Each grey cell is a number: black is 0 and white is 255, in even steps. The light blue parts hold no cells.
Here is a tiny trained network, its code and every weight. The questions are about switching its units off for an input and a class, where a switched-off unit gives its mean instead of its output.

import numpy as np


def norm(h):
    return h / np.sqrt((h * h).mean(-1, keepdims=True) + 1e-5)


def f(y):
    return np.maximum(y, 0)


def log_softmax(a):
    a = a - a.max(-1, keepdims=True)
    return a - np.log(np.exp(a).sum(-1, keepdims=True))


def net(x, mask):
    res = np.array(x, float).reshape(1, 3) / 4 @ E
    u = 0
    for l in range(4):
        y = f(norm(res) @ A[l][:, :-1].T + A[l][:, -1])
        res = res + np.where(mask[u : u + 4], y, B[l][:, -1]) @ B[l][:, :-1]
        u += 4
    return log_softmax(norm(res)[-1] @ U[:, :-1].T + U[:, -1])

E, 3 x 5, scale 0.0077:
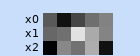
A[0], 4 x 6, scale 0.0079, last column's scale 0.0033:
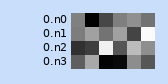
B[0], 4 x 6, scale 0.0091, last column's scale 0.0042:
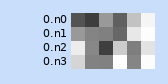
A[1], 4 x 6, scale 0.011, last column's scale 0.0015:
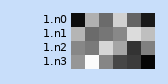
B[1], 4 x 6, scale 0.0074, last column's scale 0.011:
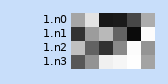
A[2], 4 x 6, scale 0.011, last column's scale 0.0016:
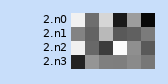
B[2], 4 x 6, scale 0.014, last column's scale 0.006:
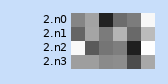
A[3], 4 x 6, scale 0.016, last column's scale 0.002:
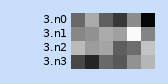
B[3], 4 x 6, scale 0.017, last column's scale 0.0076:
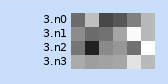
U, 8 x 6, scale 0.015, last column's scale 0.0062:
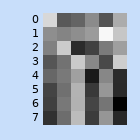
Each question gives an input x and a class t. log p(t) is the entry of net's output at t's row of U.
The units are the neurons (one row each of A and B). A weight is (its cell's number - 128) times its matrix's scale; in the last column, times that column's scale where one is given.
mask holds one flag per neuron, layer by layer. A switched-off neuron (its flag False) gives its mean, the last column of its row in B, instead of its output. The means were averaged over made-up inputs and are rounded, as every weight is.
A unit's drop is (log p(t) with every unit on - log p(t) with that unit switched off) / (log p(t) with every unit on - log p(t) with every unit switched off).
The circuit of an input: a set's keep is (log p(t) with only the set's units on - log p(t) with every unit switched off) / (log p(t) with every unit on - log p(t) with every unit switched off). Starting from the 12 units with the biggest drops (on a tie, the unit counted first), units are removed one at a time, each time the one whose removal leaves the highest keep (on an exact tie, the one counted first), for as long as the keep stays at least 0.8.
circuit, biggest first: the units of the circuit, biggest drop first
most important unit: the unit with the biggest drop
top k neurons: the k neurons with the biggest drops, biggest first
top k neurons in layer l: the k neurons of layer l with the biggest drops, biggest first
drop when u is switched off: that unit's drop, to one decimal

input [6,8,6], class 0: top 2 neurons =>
[0.n2, 1.n1]
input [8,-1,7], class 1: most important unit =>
3.n3
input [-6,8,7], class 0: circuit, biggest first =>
[1.n1, 1.n2, 2.n2]
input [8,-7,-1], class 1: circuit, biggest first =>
[0.n0, 3.n3]
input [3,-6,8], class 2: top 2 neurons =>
[1.n0, 0.n2]
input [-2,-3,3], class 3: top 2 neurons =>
[0.n1, 0.n2]
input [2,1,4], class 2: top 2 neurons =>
[1.n0, 2.n2]
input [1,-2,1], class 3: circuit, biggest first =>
[1.n1, 0.n2, 2.n0]
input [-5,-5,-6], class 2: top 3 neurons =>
[2.n0, 0.n2, 1.n1]
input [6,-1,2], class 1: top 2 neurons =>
[0.n0, 3.n3]
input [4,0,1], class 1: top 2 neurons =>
[0.n0, 2.n2]
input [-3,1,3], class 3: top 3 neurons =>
[0.n1, 2.n3, 2.n0]
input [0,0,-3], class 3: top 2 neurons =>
[1.n1, 0.n1]
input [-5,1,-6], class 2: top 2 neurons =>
[2.n0, 2.n2]
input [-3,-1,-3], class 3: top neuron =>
[1.n1]
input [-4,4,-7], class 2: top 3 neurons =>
[2.n0, 0.n3, 2.n2]
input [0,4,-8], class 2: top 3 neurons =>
[2.n0, 0.n3, 1.n1]
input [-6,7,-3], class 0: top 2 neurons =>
[0.n2, 1.n2]
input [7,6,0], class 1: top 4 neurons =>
[0.n0, 0.n3, 3.n3, 1.n1]
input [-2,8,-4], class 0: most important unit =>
0.n2
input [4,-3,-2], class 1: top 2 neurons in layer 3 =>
[3.n3, 3.n2]
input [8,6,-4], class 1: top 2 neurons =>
[0.n0, 0.n3]
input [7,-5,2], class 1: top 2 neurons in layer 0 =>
[0.n0, 0.n2]
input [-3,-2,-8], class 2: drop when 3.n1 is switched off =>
0.0
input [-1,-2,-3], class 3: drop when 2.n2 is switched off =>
0.2
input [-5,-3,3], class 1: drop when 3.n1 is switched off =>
0.1
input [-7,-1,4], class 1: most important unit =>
1.n3
